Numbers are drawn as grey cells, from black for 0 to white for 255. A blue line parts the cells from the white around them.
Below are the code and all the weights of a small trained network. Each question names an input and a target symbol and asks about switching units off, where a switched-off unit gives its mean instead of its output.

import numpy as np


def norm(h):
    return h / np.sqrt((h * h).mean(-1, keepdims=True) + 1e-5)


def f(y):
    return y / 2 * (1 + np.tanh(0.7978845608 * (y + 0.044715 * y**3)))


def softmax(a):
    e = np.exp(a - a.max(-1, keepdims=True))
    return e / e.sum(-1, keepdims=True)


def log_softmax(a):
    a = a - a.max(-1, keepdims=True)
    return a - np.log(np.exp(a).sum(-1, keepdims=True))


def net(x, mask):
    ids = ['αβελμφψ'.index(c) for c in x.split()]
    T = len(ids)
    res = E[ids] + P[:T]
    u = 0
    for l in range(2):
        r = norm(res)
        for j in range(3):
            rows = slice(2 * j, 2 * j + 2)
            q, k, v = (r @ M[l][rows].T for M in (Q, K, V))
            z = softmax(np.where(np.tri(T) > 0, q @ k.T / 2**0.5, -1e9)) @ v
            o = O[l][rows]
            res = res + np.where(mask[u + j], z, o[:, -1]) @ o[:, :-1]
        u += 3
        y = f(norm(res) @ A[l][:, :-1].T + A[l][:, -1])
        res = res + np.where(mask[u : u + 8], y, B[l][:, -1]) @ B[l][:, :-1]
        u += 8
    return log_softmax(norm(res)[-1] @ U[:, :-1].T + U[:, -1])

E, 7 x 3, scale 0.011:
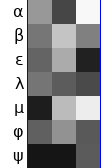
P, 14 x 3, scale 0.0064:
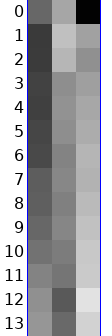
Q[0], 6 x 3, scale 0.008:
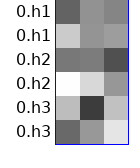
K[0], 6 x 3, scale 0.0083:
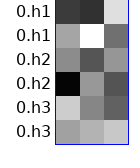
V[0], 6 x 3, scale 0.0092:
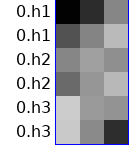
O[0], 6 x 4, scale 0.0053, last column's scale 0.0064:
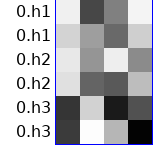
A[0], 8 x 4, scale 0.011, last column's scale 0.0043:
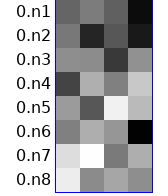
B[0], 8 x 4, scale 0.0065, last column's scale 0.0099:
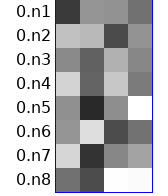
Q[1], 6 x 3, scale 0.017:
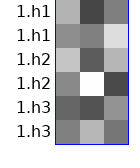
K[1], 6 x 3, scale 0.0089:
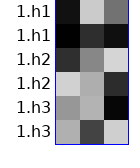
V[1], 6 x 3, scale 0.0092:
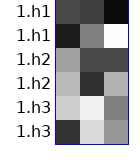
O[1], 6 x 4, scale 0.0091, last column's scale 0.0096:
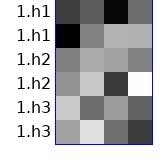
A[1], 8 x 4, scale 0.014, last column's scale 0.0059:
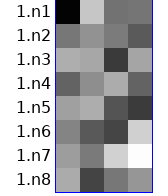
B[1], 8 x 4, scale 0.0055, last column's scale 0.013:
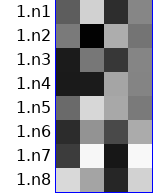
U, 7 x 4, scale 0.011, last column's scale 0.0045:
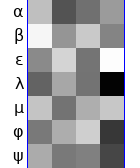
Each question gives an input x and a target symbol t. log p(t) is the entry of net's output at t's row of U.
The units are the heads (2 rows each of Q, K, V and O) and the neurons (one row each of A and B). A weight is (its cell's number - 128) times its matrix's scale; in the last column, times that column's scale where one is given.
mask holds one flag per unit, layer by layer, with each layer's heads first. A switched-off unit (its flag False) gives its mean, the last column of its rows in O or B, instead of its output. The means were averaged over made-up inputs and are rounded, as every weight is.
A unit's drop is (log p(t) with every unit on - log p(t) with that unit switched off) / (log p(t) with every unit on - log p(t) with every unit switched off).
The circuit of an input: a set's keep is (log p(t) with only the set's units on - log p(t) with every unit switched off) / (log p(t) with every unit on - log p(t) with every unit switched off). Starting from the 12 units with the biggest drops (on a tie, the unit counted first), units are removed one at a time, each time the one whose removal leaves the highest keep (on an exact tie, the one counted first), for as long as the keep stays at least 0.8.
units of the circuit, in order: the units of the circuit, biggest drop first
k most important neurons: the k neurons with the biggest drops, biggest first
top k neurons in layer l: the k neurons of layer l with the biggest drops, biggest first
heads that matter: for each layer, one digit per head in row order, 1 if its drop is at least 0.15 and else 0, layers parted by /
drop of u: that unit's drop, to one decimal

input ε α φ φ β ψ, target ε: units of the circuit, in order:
(0.h1; 1.h3; 0.h3; 0.n5)
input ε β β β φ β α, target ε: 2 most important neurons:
(0.n8; 1.n7)
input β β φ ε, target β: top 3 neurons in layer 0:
(0.n4; 0.n8; 0.n5)
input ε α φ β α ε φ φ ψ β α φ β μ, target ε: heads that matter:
111 / 001
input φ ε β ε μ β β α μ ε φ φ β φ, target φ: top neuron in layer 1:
(1.n7)
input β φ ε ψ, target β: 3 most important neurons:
(0.n8; 0.n5; 0.n4)
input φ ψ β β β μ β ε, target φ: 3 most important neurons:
(0.n5; 0.n4; 0.n2)
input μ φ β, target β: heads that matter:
000 / 100
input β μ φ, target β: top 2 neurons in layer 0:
(0.n8; 0.n4)
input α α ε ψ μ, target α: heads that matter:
000 / 100
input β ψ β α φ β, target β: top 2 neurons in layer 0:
(0.n5; 0.n8)
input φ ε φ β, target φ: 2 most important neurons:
(0.n4; 0.n2)
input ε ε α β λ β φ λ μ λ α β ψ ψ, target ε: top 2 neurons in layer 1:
(1.n3; 1.n6)
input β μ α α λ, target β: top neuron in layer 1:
(1.n6)
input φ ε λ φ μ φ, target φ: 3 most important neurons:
(0.n4; 0.n2; 0.n5)
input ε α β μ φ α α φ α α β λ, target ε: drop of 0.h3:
0.4
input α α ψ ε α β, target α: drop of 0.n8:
0.1
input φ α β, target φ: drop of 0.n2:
0.6
